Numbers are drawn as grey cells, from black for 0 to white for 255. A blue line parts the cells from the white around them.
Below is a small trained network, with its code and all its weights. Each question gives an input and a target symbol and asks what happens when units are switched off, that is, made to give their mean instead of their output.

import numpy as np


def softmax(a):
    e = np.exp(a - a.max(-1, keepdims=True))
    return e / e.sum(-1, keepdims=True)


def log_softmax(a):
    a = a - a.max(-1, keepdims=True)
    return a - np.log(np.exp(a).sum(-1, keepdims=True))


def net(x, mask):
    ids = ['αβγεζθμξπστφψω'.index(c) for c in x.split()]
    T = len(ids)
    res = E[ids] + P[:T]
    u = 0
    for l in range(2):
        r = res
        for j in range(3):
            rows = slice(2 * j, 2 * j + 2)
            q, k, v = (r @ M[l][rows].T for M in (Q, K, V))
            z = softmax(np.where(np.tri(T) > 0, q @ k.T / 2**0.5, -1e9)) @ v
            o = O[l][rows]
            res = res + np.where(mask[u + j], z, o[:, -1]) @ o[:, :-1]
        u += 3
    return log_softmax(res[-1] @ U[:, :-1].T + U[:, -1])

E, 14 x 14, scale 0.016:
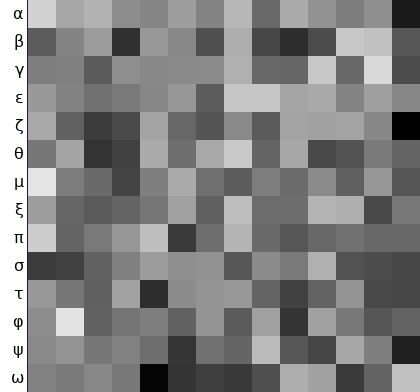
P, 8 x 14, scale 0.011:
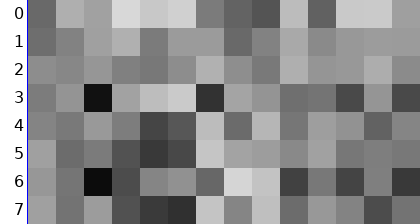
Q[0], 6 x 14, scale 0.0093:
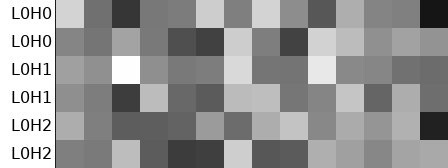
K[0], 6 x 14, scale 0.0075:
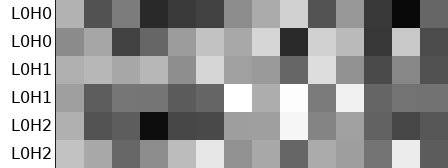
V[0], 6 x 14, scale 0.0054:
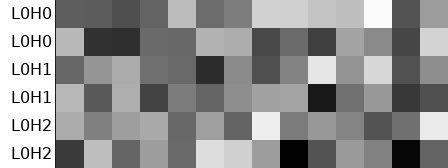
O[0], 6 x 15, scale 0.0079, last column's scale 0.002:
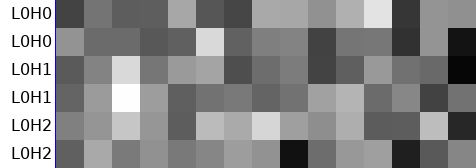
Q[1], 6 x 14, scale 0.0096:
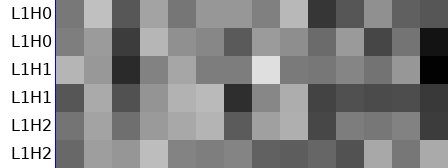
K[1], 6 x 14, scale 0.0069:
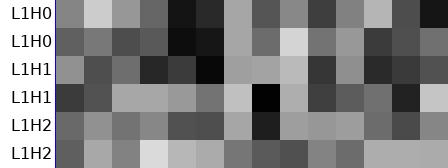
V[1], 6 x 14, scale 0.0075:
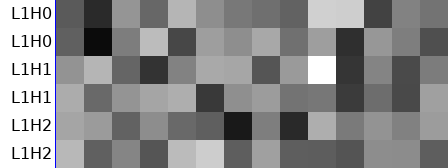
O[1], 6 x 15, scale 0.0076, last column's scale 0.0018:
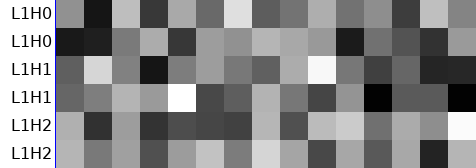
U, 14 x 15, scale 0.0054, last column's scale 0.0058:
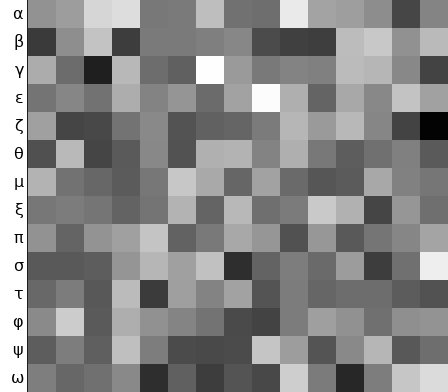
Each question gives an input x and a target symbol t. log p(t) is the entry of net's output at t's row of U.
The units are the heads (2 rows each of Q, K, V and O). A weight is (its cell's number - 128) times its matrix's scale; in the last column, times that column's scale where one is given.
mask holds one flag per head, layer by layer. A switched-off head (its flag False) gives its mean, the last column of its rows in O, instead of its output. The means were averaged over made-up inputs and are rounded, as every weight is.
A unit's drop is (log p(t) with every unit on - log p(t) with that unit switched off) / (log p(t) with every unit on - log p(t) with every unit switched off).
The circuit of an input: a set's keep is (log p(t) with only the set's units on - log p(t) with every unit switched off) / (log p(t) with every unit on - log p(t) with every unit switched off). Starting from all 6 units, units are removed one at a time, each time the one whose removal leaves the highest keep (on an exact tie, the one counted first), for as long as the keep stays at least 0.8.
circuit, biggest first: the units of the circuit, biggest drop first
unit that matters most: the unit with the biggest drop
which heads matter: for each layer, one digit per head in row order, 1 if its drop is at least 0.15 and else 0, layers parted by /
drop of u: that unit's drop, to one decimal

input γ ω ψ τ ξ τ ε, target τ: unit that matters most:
L1H0
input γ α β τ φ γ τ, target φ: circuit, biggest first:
(L1H0, L1H2)
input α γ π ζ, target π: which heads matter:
000 / 010
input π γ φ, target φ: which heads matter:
000 / 100
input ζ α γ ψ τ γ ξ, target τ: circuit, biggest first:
(L1H0, L0H0)
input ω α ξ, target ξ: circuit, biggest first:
(L0H0, L0H2)
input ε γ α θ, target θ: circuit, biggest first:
(L1H1, L0H1)
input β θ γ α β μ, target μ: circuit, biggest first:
(L0H0, L1H2)
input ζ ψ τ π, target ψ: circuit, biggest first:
(L1H0, L0H2)
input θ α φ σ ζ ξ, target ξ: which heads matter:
100 / 000
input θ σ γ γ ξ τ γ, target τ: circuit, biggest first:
(L1H0, L0H2)
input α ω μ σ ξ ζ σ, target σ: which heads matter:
010 / 101
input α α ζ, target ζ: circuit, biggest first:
(L0H2, L1H2, L0H0)
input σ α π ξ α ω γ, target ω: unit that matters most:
L1H2
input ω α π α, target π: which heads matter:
010 / 010
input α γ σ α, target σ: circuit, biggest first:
(L1H0, L1H2)
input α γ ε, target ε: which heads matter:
001 / 000
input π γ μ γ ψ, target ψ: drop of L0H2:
0.3
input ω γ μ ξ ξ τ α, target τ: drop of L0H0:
0.2
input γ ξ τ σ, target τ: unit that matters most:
L1H0
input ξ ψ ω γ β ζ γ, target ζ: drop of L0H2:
0.4
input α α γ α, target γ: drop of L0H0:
0.2
